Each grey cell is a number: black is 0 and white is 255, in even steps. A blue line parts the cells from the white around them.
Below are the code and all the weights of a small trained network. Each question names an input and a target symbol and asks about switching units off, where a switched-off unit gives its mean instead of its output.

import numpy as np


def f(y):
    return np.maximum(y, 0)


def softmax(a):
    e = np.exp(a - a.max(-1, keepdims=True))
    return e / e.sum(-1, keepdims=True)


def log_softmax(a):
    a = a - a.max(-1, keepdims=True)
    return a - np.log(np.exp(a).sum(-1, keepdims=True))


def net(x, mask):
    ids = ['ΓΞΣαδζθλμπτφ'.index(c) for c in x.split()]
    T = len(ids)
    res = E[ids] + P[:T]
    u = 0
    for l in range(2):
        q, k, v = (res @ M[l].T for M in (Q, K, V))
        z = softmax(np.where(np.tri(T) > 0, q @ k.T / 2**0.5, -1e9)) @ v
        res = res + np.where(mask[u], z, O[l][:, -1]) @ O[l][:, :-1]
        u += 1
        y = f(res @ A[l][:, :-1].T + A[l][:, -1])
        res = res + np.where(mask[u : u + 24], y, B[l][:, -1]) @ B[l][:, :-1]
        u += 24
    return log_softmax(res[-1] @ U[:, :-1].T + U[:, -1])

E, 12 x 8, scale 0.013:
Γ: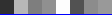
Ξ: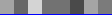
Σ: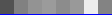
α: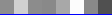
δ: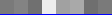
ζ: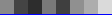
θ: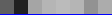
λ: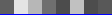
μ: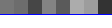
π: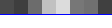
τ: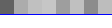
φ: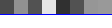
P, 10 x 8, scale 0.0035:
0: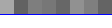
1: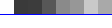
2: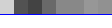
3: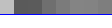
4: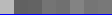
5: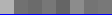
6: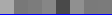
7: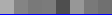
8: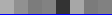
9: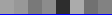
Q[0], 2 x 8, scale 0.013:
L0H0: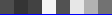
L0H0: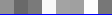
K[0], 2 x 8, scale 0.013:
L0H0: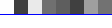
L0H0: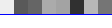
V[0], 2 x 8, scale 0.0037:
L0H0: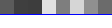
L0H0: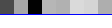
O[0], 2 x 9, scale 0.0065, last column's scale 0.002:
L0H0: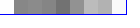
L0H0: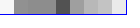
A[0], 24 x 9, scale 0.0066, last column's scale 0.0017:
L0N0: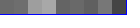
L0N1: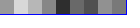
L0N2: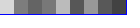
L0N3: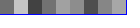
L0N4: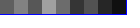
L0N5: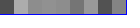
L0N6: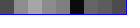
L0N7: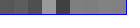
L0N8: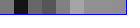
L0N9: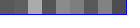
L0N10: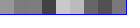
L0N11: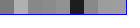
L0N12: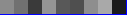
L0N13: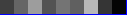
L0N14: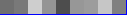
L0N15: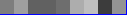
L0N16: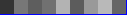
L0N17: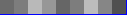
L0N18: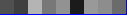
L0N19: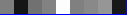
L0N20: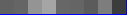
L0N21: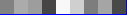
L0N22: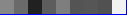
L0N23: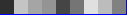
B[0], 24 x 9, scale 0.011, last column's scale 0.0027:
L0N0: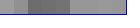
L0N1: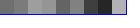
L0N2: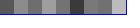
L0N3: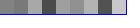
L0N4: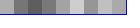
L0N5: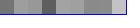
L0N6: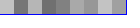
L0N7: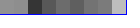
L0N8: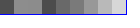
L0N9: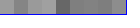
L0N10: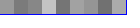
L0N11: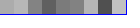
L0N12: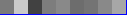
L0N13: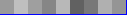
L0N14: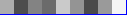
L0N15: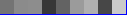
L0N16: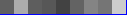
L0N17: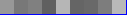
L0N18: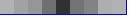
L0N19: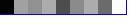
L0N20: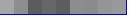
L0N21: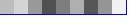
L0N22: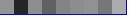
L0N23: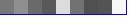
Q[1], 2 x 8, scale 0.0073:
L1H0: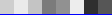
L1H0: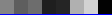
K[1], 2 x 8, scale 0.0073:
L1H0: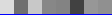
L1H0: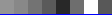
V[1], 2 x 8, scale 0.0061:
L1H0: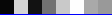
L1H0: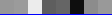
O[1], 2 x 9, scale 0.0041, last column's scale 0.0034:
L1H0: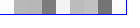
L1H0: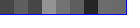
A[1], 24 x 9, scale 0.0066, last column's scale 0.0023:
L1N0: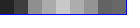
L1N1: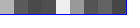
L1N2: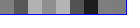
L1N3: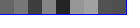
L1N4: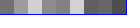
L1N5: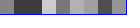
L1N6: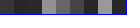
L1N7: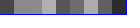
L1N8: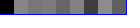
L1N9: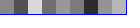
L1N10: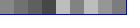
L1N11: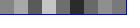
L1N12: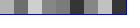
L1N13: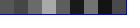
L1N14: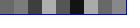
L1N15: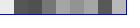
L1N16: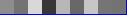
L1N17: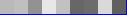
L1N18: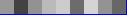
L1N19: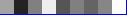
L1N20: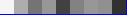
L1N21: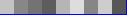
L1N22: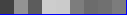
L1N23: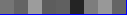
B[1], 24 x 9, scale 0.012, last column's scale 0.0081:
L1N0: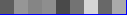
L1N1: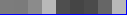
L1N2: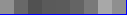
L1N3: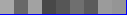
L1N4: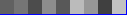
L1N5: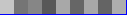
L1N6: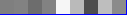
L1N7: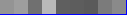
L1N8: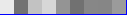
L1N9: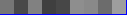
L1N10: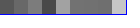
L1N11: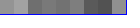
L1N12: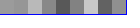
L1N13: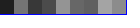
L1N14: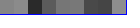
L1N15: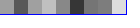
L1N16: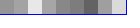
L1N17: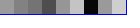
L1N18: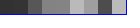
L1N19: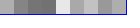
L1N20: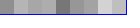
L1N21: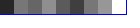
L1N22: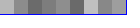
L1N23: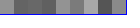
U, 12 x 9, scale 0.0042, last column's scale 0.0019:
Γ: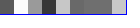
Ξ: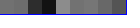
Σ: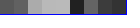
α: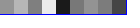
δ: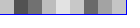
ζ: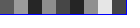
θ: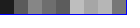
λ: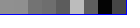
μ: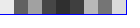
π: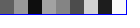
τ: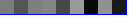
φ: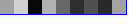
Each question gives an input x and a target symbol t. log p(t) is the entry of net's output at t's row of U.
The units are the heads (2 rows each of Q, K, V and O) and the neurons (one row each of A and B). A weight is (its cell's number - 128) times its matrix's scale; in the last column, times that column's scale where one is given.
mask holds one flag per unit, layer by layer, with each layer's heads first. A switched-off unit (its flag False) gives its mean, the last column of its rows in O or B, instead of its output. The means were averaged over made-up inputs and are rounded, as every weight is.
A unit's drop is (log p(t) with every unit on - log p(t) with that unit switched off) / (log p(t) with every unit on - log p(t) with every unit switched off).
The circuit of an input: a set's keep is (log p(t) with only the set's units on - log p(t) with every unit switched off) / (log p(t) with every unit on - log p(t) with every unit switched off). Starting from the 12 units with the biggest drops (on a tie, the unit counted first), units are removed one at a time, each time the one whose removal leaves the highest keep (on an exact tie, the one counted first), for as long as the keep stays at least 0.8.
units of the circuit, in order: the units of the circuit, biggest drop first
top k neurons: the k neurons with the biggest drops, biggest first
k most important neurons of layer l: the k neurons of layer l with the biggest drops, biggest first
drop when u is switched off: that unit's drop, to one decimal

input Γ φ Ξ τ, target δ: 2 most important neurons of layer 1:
[L1N8 L1N6]
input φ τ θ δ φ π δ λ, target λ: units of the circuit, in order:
[L0N1 L1N4 L1N21]
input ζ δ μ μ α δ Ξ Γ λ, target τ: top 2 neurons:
[L1N8 L0N1]
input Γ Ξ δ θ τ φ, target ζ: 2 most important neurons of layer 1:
[L1N21 L1N20]
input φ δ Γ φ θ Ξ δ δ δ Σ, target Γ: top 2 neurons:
[L0N21 L1N15]
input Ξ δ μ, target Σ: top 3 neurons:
[L0N22 L1N15 L0N4]
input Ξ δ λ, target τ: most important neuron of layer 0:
[L0N18]
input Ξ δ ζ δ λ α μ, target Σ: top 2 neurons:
[L0N22 L1N15]
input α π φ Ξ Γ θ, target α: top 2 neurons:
[L0N19 L1N8]
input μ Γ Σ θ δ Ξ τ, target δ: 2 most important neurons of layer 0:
[L0N19 L0N18]
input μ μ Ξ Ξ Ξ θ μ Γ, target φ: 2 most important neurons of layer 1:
[L1N14 L1N8]
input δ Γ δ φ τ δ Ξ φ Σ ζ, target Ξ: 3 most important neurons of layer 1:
[L1N10 L1N16 L1N20]
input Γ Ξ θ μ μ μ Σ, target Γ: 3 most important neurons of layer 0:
[L0N21 L0N13 L0N16]
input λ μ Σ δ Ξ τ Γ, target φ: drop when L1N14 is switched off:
0.2
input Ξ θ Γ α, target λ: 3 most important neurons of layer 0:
[L0N21 L0N15 L0N3]
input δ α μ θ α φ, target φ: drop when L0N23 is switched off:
0.2
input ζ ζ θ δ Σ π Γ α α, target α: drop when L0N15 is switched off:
0.1
